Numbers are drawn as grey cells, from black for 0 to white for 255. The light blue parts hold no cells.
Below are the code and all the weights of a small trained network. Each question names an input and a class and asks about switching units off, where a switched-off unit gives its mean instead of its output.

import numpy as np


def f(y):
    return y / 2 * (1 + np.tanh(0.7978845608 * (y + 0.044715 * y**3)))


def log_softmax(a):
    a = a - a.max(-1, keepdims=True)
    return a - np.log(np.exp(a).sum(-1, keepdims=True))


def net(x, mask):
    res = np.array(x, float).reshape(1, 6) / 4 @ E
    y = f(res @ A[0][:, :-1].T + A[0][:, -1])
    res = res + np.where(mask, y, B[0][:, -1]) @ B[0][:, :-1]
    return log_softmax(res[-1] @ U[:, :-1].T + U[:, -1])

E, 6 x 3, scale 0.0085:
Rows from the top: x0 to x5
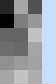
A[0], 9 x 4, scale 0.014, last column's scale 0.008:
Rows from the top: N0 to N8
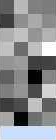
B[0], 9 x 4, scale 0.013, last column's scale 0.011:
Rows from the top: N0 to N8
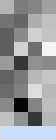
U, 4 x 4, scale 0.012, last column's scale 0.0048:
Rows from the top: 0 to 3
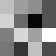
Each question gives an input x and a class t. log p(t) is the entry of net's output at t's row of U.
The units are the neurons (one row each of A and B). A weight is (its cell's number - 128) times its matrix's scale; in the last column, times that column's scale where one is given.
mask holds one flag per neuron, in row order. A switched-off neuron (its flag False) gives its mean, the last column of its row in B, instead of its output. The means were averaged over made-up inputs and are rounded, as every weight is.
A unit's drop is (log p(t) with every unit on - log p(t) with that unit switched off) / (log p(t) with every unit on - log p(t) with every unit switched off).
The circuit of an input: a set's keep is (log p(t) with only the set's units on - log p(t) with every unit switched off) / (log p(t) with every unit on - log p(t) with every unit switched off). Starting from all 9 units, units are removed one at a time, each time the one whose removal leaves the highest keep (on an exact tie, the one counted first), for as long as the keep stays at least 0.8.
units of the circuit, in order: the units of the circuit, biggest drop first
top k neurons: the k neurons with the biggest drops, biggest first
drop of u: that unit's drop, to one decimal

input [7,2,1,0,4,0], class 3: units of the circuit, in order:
(N3)
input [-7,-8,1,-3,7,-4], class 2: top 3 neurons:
(N3, N2, N7)
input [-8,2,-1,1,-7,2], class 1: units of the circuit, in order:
(N8, N6)
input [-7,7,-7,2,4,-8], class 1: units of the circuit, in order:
(N8, N2)
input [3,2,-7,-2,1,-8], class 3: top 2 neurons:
(N3, N5)
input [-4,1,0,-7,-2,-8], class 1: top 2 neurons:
(N8, N2)
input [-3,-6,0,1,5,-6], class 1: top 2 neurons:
(N8, N5)
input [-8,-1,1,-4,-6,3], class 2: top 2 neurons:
(N3, N7)
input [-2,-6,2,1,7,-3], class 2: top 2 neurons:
(N3, N7)
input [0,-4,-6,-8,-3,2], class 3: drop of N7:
-0.1
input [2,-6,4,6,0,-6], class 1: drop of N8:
0.1
